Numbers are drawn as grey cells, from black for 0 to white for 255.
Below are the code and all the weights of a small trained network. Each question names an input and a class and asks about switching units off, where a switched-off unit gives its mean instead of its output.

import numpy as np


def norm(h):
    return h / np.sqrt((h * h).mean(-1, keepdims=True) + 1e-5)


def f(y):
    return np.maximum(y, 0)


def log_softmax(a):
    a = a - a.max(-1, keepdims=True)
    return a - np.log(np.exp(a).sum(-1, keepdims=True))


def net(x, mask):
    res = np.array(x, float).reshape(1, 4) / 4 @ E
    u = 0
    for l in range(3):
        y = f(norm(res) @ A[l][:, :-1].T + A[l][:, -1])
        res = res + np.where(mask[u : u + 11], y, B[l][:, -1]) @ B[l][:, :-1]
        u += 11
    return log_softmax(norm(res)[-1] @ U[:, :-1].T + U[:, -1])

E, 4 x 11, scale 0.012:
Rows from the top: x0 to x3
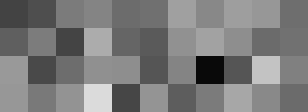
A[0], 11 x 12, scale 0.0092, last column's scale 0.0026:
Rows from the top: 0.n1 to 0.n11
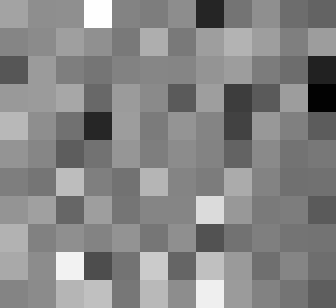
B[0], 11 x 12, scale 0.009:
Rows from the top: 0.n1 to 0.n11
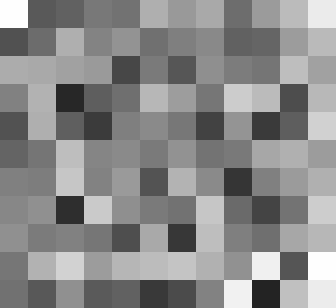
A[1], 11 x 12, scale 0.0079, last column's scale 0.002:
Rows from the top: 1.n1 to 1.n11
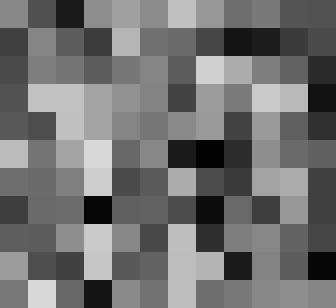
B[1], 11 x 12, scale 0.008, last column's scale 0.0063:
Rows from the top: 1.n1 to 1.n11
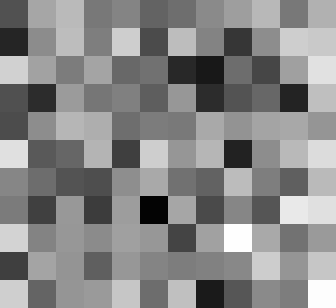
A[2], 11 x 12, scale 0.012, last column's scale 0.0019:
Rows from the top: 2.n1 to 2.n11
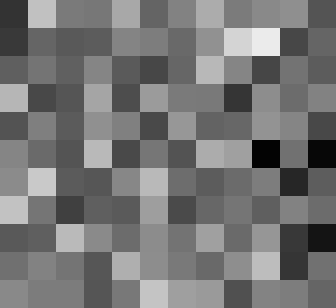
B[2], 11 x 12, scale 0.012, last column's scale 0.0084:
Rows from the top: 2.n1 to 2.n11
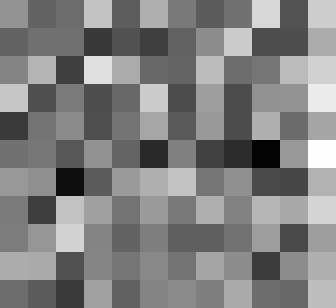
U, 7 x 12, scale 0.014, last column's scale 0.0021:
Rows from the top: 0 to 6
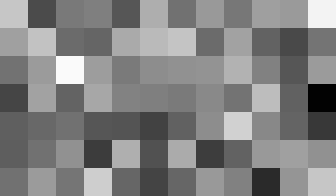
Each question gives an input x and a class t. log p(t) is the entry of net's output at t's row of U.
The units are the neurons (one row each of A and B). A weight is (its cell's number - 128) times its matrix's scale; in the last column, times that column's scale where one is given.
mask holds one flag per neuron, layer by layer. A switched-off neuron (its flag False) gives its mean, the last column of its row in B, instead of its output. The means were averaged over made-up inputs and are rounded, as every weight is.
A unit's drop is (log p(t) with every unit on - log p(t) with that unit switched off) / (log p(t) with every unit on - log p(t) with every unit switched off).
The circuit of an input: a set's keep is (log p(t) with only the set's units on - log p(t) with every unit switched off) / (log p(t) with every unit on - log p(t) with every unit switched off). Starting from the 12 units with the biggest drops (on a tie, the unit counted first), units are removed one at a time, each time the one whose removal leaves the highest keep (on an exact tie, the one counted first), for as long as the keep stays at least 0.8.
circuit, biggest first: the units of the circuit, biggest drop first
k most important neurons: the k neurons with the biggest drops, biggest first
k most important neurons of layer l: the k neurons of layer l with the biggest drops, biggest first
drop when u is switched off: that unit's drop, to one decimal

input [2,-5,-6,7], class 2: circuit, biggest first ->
0.n10
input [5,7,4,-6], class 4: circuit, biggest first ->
2.n2; 1.n1
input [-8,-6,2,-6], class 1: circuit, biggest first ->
0.n4; 2.n7
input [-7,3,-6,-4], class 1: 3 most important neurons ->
0.n4; 0.n10; 2.n7
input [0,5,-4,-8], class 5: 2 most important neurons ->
0.n10; 1.n11
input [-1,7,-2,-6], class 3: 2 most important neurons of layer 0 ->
0.n11; 0.n8
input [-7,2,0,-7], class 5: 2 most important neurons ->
1.n8; 0.n10
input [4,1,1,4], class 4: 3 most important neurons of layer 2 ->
2.n2; 2.n1; 2.n3
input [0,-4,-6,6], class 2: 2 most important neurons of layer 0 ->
0.n10; 0.n7
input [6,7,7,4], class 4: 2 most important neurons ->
2.n2; 1.n10
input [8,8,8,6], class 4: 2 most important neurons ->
2.n2; 1.n10
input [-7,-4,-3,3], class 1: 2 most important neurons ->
0.n4; 2.n7
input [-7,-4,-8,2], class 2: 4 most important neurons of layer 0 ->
0.n10; 0.n11; 0.n5; 0.n2
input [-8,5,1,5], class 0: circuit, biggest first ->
0.n1
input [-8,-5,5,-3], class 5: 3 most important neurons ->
0.n5; 1.n8; 0.n10
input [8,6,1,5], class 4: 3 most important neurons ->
2.n2; 1.n10; 0.n9
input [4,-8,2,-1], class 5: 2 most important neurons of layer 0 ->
0.n5; 0.n1
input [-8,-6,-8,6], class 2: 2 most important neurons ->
0.n10; 0.n11
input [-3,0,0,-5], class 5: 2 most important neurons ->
1.n8; 0.n10
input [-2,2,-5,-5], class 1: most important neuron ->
0.n4
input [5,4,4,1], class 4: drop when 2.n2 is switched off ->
0.2
